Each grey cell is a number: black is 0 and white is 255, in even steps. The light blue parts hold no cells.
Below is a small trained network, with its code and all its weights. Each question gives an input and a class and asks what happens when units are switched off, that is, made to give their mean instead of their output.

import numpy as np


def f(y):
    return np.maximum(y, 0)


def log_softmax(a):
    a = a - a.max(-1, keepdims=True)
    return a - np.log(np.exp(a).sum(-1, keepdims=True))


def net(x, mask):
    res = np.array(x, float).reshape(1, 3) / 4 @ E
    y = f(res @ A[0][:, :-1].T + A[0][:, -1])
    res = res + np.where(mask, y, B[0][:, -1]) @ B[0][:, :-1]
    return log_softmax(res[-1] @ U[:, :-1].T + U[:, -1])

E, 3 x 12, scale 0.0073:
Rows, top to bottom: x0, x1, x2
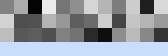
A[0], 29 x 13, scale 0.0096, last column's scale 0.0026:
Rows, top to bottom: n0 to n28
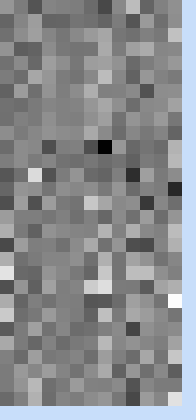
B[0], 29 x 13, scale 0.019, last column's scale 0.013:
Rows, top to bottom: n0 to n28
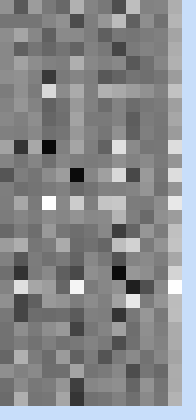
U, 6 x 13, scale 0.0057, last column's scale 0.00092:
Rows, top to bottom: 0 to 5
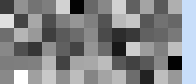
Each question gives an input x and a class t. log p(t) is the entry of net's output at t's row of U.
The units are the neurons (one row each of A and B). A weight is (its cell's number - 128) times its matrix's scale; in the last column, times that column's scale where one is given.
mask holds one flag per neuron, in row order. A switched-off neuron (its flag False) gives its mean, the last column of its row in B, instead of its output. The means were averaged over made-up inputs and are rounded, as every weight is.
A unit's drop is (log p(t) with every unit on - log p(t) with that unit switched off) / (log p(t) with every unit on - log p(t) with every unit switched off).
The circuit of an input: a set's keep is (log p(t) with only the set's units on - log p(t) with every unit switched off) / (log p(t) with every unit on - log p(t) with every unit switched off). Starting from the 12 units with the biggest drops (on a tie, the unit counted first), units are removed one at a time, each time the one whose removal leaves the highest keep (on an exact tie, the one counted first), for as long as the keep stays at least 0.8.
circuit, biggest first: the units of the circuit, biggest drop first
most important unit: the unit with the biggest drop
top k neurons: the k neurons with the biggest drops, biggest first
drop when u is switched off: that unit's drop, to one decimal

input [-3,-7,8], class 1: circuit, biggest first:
[n10]
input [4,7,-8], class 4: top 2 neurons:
[n19; n22]
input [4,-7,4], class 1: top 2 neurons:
[n20; n10]
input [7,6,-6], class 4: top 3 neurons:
[n19; n22; n16]
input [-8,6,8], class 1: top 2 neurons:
[n10; n21]
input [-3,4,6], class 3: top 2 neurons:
[n20; n19]
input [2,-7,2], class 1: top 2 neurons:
[n10; n20]
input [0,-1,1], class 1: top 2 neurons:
[n12; n20]
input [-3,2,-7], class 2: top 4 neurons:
[n14; n5; n6; n21]
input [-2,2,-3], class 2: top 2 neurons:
[n14; n12]
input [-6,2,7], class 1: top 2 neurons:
[n10; n21]
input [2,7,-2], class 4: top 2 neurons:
[n20; n17]
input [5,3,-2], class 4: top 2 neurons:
[n19; n17]
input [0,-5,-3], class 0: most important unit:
n20
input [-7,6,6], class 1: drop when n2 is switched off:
-0.1
